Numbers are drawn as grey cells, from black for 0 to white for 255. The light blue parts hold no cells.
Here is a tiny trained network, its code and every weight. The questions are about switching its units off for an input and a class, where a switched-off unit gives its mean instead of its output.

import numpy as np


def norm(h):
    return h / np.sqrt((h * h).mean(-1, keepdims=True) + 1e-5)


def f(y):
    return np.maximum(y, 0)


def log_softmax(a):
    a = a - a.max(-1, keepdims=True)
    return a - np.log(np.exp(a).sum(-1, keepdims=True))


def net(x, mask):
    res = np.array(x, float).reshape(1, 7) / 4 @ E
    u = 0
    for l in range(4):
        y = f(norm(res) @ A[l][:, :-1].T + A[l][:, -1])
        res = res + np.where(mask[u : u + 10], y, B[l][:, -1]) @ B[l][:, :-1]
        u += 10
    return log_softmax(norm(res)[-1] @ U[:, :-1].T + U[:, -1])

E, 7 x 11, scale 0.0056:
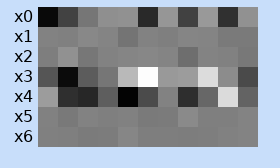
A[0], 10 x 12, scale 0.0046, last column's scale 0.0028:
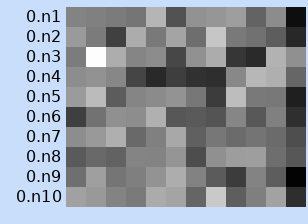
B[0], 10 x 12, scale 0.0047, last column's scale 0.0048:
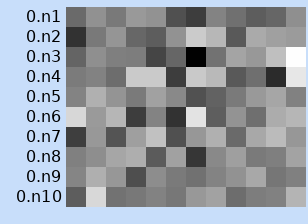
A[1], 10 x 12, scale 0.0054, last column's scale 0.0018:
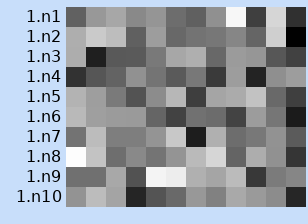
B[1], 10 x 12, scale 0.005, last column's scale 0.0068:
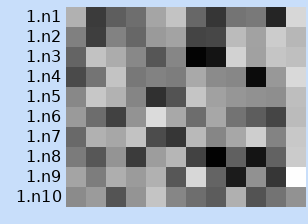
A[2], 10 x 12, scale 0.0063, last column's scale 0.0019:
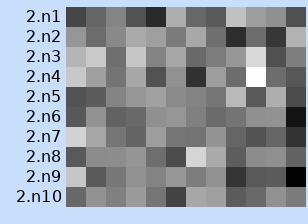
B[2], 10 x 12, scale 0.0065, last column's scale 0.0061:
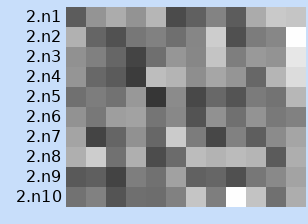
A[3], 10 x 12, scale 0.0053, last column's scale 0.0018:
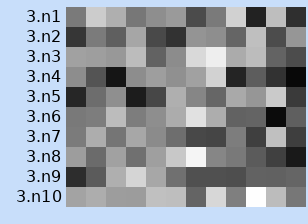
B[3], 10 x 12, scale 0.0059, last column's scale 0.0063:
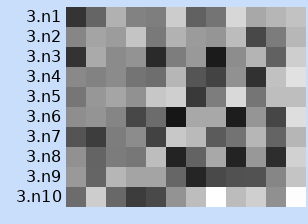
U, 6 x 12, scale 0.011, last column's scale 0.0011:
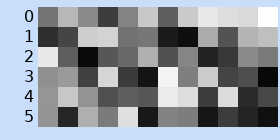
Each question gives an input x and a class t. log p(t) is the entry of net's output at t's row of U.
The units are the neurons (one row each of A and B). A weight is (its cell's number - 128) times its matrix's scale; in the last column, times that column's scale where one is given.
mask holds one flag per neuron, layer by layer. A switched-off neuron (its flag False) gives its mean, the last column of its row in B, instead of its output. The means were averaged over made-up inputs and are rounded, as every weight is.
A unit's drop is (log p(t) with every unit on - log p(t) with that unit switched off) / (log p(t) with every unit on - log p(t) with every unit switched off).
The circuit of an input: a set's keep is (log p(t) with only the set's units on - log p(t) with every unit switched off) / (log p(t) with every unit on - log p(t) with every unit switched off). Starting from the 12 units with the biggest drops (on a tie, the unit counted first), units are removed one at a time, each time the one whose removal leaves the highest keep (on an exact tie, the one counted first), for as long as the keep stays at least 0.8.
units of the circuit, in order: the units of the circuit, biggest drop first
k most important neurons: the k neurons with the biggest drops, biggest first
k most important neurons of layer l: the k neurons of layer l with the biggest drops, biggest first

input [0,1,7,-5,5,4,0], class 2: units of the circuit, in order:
[1.n6 1.n7]
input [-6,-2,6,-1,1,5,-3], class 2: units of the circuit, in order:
[1.n8]
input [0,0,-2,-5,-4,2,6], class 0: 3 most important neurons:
[0.n3 1.n8 1.n4]
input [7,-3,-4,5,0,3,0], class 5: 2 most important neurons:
[1.n9 0.n3]
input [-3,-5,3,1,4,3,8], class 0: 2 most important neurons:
[1.n3 1.n9]
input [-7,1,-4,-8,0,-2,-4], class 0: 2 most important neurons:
[0.n3 1.n9]
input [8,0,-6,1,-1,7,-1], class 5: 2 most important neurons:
[0.n3 1.n3]
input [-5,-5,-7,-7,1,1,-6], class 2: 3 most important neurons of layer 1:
[1.n6 1.n8 1.n3]
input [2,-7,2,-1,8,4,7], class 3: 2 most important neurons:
[0.n4 1.n1]
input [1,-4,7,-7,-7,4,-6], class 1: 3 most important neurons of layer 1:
[1.n1 1.n2 1.n5]
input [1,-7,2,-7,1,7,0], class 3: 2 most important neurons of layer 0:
[0.n4 0.n3]
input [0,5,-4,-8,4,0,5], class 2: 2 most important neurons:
[1.n6 1.n7]
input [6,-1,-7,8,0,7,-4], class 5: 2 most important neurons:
[1.n9 0.n3]
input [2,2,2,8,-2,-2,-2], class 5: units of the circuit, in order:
[1.n9]
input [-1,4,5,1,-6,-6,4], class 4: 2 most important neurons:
[1.n9 1.n3]
